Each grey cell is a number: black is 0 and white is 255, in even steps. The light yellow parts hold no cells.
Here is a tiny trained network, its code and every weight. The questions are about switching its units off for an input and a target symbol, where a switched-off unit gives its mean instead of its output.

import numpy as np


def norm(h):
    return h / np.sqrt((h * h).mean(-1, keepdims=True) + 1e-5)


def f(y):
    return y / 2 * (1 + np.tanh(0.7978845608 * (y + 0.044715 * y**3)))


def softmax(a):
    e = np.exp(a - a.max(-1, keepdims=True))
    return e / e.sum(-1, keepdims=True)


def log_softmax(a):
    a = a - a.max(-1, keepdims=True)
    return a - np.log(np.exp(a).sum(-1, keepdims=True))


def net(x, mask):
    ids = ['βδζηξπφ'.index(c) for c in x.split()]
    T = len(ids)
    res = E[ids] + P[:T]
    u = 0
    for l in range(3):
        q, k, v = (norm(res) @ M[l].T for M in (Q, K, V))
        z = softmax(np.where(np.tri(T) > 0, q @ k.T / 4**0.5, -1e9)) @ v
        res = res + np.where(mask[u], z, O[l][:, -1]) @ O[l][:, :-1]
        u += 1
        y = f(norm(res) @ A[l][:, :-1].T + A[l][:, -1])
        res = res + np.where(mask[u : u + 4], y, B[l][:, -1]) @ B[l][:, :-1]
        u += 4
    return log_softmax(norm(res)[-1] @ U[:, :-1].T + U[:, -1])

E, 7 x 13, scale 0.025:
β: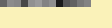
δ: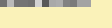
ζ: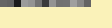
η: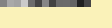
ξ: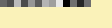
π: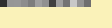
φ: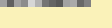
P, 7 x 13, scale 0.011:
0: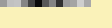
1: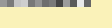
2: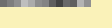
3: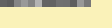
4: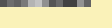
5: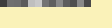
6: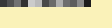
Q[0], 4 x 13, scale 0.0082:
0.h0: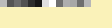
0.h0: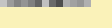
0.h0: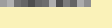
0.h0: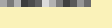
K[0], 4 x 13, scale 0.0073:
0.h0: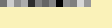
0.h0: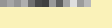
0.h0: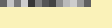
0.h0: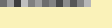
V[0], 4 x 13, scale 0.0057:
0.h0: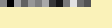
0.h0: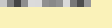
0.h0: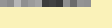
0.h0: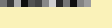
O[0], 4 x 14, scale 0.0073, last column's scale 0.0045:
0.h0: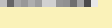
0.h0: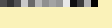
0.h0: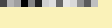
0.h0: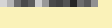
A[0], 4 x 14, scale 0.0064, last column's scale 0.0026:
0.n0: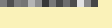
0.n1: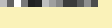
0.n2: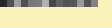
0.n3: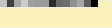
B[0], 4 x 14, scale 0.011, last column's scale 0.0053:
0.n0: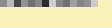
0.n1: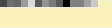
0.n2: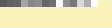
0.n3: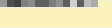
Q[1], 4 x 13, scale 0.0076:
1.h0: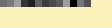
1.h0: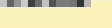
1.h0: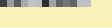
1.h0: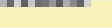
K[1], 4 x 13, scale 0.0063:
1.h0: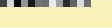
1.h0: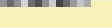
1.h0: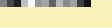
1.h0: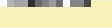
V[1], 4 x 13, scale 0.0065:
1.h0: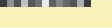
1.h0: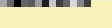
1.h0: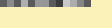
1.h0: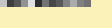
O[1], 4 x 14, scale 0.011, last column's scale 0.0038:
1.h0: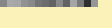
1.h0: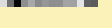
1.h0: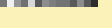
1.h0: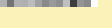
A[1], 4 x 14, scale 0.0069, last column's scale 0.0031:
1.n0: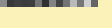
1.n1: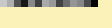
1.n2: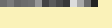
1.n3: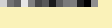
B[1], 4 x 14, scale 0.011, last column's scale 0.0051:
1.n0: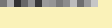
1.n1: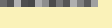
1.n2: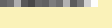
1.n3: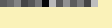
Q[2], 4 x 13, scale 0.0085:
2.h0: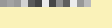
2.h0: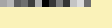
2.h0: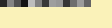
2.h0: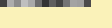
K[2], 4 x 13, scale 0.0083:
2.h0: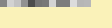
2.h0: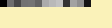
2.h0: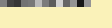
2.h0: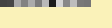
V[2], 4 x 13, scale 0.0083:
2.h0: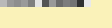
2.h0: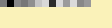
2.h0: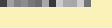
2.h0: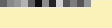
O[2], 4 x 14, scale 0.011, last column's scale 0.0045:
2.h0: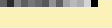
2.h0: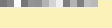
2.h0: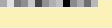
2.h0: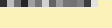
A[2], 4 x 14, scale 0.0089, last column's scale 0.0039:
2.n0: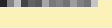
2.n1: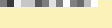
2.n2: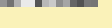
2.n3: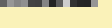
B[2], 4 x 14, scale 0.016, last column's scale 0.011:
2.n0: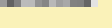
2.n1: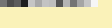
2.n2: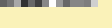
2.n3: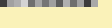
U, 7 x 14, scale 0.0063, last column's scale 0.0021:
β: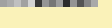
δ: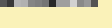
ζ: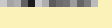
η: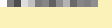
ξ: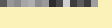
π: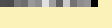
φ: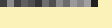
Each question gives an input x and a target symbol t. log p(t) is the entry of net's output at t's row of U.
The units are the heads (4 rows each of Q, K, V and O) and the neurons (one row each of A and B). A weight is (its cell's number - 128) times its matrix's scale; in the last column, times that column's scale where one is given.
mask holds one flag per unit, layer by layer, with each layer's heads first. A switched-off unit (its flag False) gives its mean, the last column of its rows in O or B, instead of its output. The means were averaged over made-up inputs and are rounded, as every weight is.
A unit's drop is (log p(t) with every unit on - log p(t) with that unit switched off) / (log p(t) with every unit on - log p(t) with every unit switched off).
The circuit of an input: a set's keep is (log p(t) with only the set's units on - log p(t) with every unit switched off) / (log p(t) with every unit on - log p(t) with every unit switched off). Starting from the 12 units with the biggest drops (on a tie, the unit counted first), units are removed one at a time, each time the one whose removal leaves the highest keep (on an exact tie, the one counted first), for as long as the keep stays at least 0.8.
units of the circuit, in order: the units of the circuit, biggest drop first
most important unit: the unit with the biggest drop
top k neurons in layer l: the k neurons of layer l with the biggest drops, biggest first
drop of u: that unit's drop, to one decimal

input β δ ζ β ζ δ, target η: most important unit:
1.h0
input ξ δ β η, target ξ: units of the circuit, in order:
[2.h0 2.n2]
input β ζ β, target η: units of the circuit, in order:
[1.h0 2.h0]
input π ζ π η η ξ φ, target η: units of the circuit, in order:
[1.h0 0.n3 0.h0]
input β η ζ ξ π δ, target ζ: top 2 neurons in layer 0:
[0.n1 0.n3]
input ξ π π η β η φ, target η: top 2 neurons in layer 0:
[0.n3 0.n1]
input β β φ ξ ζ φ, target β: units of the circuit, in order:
[0.h0 2.n1]
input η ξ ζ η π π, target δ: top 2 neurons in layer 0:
[0.n1 0.n3]
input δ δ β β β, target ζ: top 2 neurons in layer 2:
[2.n1 2.n2]
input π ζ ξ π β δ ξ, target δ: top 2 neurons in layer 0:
[0.n0 0.n2]
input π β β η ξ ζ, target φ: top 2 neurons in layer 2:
[2.n1 2.n3]
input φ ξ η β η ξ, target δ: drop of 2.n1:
0.2
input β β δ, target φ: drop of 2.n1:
0.1
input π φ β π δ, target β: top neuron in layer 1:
[1.n2]
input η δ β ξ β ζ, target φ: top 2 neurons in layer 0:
[0.n1 0.n3]
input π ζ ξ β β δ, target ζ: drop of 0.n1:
0.3
